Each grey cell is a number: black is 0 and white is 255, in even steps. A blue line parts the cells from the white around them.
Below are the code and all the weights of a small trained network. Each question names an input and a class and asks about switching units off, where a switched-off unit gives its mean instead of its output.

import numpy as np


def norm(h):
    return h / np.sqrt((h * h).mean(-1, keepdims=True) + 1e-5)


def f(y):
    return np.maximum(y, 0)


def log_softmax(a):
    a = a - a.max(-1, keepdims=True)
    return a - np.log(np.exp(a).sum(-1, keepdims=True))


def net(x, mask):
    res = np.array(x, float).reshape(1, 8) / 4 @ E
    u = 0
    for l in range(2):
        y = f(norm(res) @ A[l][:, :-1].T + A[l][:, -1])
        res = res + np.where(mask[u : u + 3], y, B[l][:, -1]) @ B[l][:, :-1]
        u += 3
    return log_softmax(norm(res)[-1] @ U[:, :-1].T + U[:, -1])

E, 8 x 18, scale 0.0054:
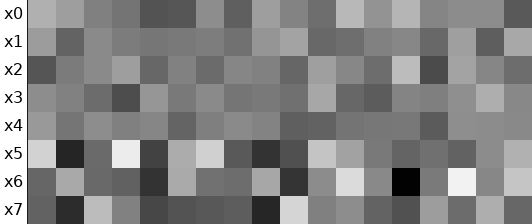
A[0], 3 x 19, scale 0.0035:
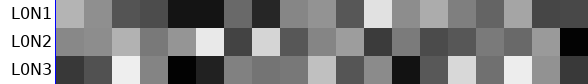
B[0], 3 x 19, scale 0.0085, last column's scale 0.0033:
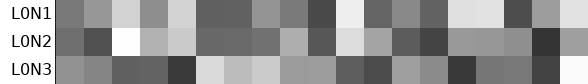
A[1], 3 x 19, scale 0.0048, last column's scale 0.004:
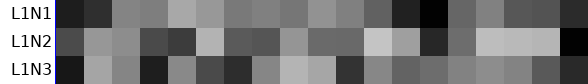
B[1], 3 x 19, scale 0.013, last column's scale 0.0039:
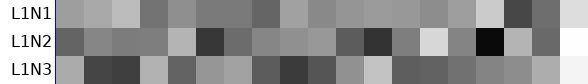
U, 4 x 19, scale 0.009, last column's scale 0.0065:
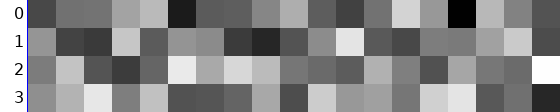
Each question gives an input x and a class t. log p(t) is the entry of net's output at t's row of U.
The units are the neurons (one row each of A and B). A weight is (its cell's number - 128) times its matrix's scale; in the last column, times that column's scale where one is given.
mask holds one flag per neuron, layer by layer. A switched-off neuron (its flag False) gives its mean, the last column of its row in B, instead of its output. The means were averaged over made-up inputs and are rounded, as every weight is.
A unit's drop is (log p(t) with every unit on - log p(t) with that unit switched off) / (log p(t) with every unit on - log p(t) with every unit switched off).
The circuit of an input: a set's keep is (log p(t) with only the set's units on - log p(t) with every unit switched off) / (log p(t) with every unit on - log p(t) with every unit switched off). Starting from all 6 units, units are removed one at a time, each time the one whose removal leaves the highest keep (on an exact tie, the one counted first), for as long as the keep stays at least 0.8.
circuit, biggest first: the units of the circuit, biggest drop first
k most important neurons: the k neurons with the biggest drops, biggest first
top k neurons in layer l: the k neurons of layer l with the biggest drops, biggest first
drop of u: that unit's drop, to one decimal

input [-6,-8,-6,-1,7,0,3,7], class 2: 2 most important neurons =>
L0N3, L0N1
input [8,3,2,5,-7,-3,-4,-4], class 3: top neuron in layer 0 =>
L0N1
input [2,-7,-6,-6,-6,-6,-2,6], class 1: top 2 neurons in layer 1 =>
L1N3, L1N2
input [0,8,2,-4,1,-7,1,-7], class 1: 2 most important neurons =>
L1N3, L0N3
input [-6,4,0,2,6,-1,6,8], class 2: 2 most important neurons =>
L0N3, L1N1
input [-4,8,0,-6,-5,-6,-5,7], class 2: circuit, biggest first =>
L0N3, L1N2
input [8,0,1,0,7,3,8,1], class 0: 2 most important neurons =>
L1N2, L1N1
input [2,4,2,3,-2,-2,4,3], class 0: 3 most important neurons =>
L1N2, L1N1, L0N2
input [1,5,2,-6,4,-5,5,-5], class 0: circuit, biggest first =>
L1N2, L0N3
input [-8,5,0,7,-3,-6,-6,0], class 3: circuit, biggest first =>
L1N1, L1N2
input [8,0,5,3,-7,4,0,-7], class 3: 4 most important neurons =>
L0N3, L1N3, L0N1, L1N2
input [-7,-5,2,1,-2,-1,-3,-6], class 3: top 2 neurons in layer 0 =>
L0N2, L0N3
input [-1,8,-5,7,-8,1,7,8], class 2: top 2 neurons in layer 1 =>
L1N1, L1N3
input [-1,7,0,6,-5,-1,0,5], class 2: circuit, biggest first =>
L0N3
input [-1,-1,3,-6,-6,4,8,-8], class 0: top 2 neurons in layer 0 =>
L0N3, L0N1
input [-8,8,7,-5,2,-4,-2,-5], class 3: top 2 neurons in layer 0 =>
L0N2, L0N3
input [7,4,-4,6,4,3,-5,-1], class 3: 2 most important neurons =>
L0N1, L1N2
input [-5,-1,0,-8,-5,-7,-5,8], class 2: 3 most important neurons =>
L0N3, L1N2, L1N1
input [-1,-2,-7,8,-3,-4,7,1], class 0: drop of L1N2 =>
1.5
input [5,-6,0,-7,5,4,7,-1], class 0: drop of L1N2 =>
0.8
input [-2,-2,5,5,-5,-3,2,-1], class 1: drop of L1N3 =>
1.2
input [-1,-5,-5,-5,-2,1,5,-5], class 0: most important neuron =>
L1N2
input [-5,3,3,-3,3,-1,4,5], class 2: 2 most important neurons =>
L0N3, L0N1
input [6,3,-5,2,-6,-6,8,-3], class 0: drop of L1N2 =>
1.0
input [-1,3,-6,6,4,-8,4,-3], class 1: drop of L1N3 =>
0.9
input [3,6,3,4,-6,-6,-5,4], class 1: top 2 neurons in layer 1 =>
L1N3, L1N2
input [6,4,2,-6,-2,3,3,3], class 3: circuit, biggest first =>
L0N1
